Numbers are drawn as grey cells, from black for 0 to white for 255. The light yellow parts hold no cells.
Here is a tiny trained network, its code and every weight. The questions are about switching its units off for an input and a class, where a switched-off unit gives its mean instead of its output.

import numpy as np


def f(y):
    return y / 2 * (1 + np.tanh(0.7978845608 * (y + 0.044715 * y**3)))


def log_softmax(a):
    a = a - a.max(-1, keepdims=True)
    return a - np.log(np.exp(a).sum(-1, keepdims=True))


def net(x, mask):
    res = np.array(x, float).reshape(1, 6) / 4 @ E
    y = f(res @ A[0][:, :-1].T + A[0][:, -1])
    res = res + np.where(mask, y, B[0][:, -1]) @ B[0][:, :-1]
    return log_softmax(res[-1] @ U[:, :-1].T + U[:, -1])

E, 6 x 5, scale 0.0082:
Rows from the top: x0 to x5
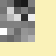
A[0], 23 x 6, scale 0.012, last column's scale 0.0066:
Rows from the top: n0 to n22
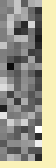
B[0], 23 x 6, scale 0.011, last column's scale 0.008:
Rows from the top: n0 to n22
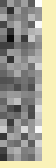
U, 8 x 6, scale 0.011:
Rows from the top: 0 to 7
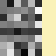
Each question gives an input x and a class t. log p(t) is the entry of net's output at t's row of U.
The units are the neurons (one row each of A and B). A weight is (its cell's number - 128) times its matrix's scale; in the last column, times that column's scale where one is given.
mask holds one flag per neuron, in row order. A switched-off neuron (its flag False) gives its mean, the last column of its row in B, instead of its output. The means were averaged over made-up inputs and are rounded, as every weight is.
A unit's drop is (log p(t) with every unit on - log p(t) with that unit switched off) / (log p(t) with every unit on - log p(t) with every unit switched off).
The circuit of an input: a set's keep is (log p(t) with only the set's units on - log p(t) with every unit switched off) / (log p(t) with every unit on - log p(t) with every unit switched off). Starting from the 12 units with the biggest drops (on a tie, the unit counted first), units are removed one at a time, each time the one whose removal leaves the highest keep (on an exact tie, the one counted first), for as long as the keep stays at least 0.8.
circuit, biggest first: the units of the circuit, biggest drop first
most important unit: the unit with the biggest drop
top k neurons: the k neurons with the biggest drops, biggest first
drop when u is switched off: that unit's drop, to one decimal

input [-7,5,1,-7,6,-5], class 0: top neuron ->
(n17)
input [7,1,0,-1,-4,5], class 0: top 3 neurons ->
(n8 n4 n0)
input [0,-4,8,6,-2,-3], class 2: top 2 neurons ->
(n3 n22)
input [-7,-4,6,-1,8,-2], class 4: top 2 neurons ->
(n16 n12)
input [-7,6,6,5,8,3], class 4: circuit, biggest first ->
(n12 n16 n18)
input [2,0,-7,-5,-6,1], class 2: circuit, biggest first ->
(n21 n14)
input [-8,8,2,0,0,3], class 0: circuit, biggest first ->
(n17 n5)
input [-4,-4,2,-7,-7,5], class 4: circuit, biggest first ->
(n15 n18)
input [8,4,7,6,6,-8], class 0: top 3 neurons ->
(n4 n18 n8)
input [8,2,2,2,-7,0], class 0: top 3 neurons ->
(n4 n8 n18)
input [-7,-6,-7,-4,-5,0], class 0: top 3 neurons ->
(n5 n1 n0)
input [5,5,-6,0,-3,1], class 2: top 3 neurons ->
(n14 n21 n7)
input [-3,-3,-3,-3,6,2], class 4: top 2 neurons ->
(n18 n16)
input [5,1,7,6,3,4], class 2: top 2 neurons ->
(n3 n22)
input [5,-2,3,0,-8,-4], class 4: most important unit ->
n15
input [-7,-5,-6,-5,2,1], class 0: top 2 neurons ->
(n5 n1)
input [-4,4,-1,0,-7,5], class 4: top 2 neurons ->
(n15 n18)
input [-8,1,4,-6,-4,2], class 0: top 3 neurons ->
(n5 n17 n1)
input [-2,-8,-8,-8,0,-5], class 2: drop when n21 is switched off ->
0.1
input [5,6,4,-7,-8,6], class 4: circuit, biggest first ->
(n15)
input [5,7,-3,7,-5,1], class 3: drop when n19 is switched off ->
0.0
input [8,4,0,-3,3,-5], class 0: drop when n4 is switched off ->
0.4
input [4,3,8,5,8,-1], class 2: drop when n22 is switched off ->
0.2
